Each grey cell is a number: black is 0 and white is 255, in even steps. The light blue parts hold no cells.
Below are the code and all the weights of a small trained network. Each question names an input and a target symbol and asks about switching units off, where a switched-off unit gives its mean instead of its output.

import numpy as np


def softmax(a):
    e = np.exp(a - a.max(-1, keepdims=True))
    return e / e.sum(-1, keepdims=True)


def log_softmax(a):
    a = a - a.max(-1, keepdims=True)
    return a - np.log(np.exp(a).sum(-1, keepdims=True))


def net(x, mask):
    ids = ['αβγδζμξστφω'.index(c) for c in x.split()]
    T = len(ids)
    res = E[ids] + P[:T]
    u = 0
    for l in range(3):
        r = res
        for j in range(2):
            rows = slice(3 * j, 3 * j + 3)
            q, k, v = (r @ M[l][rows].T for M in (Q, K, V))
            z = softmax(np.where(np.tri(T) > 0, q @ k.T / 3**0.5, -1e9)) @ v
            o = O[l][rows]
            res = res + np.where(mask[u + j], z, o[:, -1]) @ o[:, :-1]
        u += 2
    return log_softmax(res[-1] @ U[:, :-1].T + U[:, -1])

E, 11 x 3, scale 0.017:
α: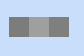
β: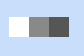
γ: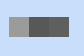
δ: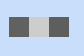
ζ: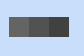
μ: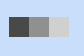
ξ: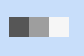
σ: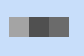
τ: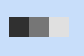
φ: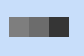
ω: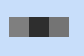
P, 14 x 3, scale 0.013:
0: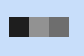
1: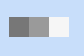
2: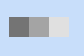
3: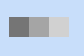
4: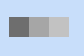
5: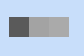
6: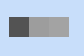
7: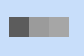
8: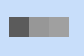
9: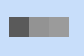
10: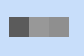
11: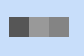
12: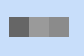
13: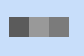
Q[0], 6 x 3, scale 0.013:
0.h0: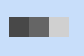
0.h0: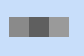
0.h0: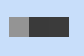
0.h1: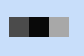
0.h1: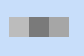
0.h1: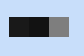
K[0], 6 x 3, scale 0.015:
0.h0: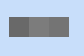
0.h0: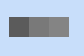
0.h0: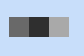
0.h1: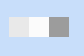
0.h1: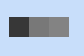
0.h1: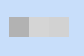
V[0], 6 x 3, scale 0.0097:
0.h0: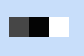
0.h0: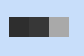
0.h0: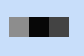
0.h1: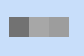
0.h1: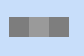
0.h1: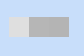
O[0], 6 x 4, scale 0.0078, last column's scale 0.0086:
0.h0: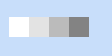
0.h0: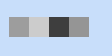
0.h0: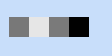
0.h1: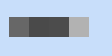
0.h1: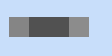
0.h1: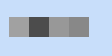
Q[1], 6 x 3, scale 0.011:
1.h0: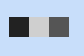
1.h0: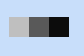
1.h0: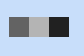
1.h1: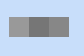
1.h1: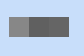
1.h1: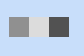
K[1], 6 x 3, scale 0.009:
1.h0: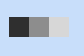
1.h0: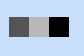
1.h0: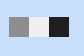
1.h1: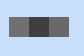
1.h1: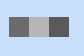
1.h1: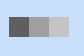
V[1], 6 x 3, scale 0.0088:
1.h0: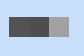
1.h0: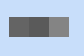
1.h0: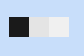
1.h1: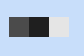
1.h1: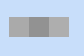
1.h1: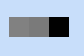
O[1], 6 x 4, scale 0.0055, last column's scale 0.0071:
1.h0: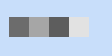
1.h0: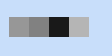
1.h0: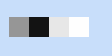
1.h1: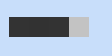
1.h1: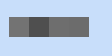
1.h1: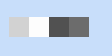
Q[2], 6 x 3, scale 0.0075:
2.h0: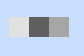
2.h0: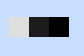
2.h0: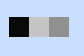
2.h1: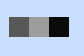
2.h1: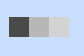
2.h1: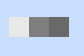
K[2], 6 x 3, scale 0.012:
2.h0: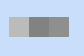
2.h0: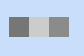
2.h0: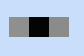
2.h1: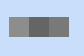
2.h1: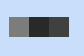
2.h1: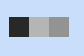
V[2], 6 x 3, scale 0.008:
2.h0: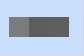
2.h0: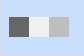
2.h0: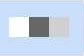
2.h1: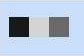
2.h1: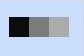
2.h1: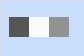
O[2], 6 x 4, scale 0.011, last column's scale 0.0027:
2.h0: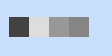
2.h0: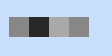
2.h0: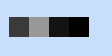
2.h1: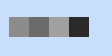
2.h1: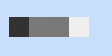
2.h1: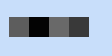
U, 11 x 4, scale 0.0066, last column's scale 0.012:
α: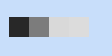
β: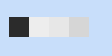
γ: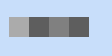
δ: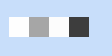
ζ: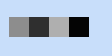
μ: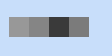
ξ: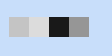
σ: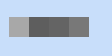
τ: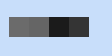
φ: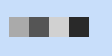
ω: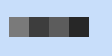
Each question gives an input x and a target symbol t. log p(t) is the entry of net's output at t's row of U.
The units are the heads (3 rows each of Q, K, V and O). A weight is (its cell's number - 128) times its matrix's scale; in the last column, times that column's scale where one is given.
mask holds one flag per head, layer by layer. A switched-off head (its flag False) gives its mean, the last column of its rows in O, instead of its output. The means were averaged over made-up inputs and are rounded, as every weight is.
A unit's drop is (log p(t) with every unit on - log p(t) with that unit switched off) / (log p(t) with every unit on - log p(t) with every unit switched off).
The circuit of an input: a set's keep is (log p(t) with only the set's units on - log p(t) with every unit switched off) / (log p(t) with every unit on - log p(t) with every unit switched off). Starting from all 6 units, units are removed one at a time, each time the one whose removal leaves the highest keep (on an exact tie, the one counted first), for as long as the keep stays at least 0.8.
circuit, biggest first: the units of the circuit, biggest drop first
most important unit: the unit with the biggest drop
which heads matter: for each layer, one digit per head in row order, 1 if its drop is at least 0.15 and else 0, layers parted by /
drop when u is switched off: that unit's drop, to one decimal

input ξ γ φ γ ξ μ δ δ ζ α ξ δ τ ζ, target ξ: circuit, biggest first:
0.h0, 1.h0
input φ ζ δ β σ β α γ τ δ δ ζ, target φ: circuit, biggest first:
0.h1, 2.h0, 1.h1, 0.h0
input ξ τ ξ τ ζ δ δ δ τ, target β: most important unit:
2.h1
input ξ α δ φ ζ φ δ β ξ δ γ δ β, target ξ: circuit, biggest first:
1.h0, 2.h0
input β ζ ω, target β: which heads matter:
11 / 00 / 10
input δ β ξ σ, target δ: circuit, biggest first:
2.h0, 0.h0, 1.h1
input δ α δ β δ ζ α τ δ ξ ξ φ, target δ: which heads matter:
10 / 01 / 10
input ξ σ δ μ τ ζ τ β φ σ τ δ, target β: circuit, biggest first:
2.h0, 1.h1, 2.h1
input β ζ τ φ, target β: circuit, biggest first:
0.h0, 2.h1
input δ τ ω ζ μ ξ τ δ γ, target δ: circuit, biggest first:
1.h1, 2.h0, 0.h0
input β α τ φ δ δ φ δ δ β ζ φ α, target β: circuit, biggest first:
2.h0, 0.h1
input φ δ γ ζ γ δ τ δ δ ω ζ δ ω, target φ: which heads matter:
11 / 01 / 11
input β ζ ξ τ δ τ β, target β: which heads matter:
10 / 11 / 11
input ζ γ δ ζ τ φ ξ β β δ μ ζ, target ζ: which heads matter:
11 / 01 / 11
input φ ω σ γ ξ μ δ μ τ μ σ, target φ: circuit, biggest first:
1.h1, 2.h0, 0.h0, 0.h1
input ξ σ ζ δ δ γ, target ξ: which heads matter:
10 / 11 / 11
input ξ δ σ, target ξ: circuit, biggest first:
1.h0, 0.h0, 2.h0
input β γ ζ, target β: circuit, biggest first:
0.h0, 2.h0
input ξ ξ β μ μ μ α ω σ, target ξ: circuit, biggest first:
1.h0, 2.h0, 0.h0
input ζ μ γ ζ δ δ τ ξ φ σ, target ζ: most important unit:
0.h0
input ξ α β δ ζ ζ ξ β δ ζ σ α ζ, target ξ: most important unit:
1.h0
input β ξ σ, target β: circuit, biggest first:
0.h0, 2.h1, 1.h0
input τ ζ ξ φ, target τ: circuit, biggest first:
0.h0, 2.h0, 1.h0, 1.h1
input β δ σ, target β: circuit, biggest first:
0.h0, 2.h0, 2.h1
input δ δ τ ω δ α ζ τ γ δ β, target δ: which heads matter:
10 / 01 / 10
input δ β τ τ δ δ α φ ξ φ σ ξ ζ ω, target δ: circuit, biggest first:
1.h1, 0.h0, 2.h0
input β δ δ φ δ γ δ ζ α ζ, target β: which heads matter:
10 / 00 / 11
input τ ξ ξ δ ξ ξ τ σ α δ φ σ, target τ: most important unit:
0.h0
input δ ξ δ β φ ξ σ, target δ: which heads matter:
11 / 01 / 10
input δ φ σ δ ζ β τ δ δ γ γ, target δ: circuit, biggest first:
2.h0, 0.h0, 1.h1, 0.h1
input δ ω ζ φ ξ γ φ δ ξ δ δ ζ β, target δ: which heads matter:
11 / 11 / 10
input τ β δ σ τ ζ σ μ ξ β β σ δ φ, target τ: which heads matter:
11 / 11 / 10
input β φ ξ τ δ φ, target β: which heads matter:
10 / 10 / 11
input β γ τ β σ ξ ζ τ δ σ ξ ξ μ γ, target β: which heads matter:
10 / 01 / 11
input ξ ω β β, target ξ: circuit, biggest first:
2.h0
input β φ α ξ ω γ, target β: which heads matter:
10 / 10 / 11
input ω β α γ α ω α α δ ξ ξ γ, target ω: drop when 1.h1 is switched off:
0.7
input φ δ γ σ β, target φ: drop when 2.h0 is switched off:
0.7
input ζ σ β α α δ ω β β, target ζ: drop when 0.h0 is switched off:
0.6
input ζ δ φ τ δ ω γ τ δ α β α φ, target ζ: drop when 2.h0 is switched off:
0.4
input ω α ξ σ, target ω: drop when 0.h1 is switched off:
0.3
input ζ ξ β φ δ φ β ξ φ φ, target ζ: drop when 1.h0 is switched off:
0.0
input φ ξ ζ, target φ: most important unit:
1.h1
